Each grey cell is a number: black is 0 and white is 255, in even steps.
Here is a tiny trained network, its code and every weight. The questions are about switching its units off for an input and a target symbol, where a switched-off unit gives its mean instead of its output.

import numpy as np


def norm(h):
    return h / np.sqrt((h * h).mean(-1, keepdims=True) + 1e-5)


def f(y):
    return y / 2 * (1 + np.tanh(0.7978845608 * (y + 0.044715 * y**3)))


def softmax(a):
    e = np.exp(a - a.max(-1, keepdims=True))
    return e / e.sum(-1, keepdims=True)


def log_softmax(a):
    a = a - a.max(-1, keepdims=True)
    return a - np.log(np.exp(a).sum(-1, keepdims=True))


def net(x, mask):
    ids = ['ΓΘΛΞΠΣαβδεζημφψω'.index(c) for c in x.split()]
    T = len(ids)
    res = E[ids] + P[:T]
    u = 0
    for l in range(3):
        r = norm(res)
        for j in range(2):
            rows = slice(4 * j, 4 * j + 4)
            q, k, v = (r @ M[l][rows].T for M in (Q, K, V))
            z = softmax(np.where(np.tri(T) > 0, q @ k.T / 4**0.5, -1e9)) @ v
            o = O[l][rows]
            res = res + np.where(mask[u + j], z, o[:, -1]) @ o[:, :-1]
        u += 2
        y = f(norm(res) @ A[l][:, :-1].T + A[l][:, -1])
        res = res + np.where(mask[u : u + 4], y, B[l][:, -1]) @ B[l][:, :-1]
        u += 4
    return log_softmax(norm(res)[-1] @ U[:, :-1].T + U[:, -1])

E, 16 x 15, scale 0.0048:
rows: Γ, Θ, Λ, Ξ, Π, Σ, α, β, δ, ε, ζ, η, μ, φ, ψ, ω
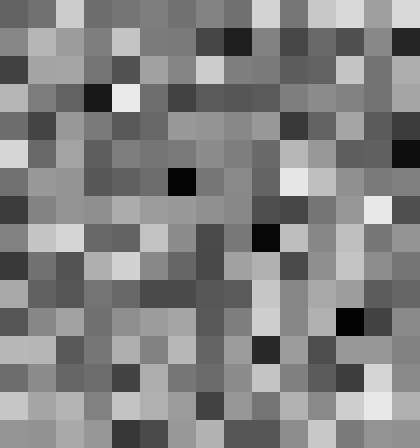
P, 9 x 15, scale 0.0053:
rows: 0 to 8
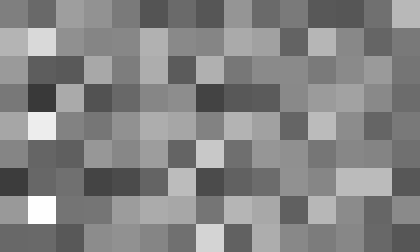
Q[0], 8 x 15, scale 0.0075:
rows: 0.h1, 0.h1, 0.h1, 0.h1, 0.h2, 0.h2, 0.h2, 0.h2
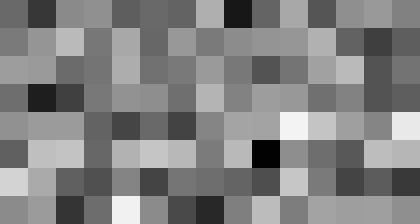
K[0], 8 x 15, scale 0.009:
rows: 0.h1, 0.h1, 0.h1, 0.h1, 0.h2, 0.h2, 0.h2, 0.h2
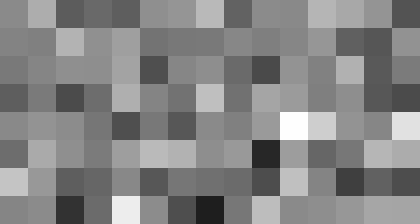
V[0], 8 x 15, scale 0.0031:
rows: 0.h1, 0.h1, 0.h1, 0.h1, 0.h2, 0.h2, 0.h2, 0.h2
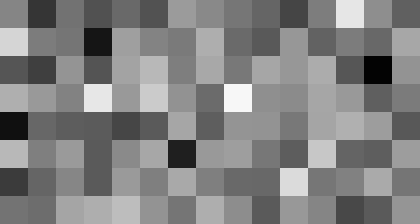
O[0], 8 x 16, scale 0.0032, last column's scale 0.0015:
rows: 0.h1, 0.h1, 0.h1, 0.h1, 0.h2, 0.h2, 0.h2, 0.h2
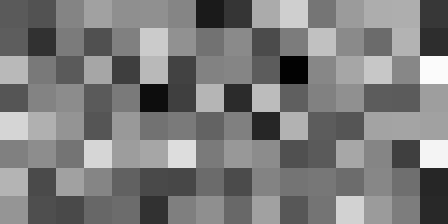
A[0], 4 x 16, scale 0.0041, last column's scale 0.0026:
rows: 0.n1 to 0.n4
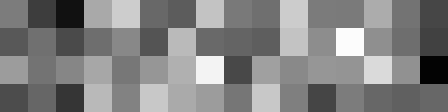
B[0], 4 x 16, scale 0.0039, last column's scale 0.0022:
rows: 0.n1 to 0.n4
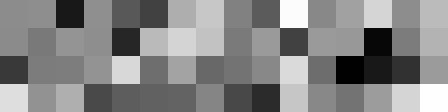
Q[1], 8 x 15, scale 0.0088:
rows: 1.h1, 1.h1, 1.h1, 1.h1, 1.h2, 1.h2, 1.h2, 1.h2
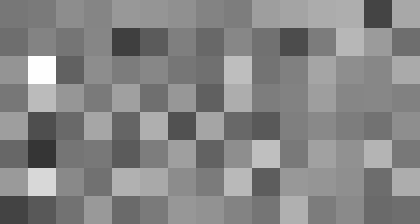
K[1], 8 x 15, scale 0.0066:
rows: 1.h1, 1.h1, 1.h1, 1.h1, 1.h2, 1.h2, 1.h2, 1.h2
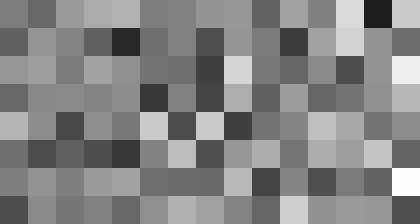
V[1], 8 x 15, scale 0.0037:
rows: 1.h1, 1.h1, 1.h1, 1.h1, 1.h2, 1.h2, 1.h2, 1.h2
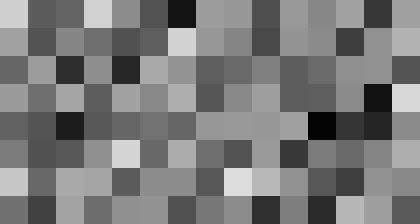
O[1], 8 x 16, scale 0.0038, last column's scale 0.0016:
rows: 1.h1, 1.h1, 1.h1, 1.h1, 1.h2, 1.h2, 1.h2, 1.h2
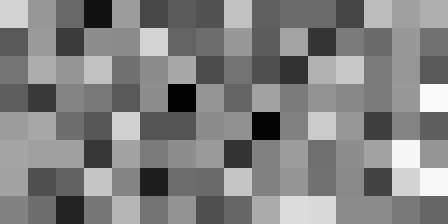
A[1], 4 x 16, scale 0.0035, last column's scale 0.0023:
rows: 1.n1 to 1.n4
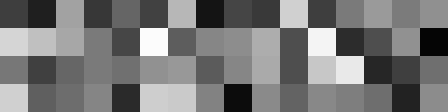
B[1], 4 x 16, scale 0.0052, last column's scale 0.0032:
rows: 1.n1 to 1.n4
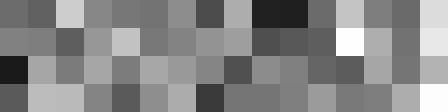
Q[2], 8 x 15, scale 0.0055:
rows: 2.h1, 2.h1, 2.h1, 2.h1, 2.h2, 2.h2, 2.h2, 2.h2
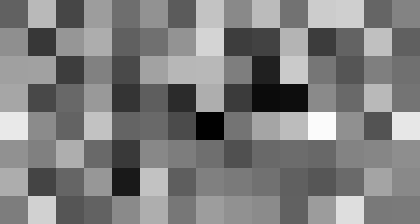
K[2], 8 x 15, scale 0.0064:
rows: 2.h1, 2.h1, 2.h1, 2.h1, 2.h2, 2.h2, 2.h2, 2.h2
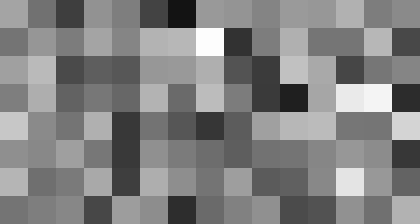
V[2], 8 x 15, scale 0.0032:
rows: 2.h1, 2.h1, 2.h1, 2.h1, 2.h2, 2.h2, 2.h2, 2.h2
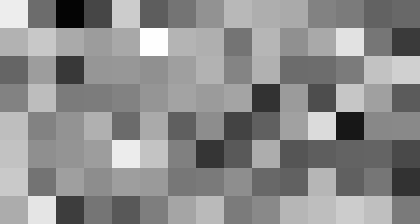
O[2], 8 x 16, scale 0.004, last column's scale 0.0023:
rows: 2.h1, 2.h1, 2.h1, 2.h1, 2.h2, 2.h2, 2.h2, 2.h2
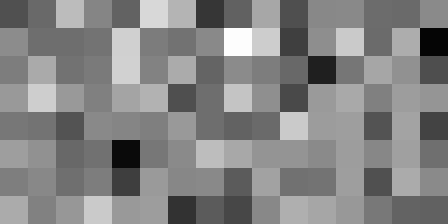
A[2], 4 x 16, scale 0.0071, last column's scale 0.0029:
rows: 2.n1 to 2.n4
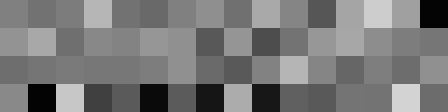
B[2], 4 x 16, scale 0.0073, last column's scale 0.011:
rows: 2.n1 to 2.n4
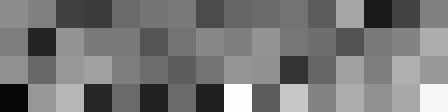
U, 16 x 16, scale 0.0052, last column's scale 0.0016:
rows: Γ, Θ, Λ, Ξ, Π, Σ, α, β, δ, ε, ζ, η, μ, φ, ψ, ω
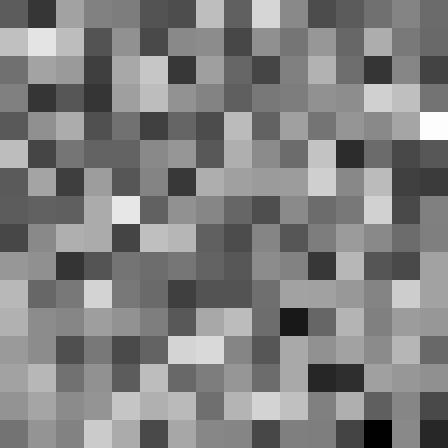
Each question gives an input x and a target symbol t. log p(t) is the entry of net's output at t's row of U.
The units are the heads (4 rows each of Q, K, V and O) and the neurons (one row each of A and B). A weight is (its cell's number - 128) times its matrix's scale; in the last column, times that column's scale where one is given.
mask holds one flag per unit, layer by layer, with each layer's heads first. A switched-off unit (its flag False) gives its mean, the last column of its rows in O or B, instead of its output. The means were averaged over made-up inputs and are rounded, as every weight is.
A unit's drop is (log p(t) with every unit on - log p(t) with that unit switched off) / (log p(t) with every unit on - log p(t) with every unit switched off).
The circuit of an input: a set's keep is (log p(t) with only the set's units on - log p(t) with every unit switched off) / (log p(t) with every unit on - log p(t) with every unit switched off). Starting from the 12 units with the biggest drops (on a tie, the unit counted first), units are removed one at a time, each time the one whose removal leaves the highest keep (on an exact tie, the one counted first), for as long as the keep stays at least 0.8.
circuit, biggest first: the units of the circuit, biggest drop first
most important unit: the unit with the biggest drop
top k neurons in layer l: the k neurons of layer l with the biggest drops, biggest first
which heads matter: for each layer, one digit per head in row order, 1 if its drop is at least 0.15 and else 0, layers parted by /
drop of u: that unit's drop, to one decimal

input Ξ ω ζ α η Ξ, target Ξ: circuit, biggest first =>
(2.n4; 0.h1; 1.h2)
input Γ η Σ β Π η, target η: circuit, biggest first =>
(0.h1; 2.n4; 1.n2)
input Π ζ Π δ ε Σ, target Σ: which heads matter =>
00 / 10 / 10
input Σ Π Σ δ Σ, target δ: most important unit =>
0.h2
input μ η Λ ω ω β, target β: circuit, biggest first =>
(2.n4; 0.n3)
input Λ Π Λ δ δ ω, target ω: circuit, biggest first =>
(0.n3; 2.n4)
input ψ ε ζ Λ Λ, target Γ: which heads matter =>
10 / 10 / 00
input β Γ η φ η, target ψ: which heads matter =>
10 / 00 / 00
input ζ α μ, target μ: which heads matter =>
11 / 00 / 00
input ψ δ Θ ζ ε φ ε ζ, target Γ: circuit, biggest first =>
(0.h1; 1.h1; 2.n4)
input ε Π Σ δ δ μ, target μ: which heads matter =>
10 / 00 / 00
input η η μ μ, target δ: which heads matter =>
00 / 11 / 00
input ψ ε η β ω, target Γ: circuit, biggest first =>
(0.h1; 1.h1; 2.n4; 1.h2)
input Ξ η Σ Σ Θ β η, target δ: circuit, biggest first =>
(1.h1; 2.n4)
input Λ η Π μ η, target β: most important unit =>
1.n2
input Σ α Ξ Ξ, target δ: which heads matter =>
01 / 00 / 00
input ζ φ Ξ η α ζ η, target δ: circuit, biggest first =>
(1.h1; 0.h1; 2.n4)
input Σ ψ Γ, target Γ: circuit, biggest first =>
(0.n3; 2.n4)
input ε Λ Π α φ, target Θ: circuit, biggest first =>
(2.n4; 0.h1; 1.h2)
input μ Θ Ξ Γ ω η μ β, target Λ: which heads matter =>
10 / 01 / 00
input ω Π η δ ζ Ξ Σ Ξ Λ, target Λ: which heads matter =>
00 / 01 / 00
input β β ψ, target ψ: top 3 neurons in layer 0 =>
(0.n1; 0.n3; 0.n2)
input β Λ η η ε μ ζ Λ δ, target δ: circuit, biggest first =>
(2.n4; 1.h2)
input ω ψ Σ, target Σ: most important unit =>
1.h1
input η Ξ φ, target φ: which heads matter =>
00 / 10 / 00
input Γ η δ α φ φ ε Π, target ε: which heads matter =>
00 / 01 / 00
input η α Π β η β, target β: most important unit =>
0.n3
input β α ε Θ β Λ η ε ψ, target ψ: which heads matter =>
00 / 00 / 10
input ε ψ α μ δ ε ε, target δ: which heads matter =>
00 / 00 / 00
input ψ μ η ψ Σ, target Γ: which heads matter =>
10 / 10 / 00
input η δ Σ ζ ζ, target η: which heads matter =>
10 / 00 / 00
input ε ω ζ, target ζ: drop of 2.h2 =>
0.3
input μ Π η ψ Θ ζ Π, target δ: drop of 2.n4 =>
0.2
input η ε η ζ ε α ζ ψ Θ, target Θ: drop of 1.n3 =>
0.0
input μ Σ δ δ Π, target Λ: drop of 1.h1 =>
0.1
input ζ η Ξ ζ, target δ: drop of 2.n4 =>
0.2
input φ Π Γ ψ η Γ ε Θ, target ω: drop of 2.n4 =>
0.5
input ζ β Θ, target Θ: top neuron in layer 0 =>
(0.n4)
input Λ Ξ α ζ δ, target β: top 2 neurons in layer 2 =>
(2.n4; 2.n2)
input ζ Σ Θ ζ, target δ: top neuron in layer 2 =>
(2.n4)
